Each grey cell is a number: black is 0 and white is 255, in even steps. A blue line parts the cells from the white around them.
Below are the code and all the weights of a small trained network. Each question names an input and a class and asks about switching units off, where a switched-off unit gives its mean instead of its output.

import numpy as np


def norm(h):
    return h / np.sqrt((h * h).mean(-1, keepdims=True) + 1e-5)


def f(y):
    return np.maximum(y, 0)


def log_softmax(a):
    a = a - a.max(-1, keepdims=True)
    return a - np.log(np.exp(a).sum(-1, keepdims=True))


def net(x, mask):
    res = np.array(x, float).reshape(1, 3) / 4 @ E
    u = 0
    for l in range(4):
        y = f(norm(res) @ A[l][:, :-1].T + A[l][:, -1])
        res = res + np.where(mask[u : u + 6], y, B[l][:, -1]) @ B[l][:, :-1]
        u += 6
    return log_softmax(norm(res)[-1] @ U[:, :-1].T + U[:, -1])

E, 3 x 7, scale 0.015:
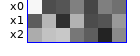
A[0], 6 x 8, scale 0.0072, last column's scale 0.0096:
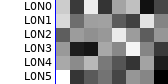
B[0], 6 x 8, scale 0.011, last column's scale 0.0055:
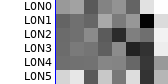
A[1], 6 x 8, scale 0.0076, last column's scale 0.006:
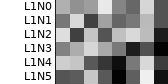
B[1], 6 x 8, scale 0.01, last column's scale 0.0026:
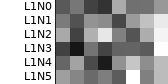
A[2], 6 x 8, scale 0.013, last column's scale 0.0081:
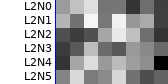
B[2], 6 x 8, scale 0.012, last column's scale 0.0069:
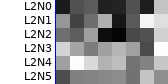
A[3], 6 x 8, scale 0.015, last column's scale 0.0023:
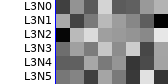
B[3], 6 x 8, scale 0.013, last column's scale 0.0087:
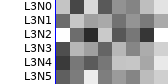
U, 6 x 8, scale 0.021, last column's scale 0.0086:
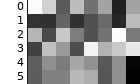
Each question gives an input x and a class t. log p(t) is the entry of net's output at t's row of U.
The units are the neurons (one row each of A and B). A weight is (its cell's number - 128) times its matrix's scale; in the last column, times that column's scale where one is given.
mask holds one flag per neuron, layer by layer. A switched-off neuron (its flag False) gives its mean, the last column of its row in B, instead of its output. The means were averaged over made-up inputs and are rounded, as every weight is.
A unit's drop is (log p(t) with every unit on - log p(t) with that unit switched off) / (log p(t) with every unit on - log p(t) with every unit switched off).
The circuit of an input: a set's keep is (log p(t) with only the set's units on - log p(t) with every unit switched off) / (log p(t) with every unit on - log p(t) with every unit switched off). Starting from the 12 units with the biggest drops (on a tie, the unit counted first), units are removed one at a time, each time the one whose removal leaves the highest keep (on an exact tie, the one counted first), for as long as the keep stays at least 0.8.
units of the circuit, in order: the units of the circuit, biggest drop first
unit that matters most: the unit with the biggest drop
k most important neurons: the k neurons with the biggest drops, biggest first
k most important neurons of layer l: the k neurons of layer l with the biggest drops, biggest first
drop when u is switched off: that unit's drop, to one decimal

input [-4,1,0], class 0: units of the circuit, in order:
L3N2
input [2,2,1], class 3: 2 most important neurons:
L3N3; L2N1
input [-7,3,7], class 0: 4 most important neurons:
L3N2; L0N3; L2N4; L2N2
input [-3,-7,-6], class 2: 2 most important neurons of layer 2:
L2N1; L2N0
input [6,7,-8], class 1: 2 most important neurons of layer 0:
L0N0; L0N3
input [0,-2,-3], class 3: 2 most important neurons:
L0N3; L3N4
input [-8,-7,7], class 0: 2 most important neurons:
L2N4; L3N2
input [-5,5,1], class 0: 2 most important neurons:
L3N2; L0N0
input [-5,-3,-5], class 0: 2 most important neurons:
L2N4; L3N2
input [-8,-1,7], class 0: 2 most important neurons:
L3N2; L2N4
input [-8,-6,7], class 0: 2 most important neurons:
L2N4; L3N2
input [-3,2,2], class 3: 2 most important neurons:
L2N3; L3N3
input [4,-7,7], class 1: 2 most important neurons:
L2N0; L0N1
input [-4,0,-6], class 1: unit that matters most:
L2N2
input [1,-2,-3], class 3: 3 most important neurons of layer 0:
L0N3; L0N1; L0N0
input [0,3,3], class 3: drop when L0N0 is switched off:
0.3
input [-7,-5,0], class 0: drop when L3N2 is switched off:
0.1
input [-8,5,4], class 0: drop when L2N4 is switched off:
0.0
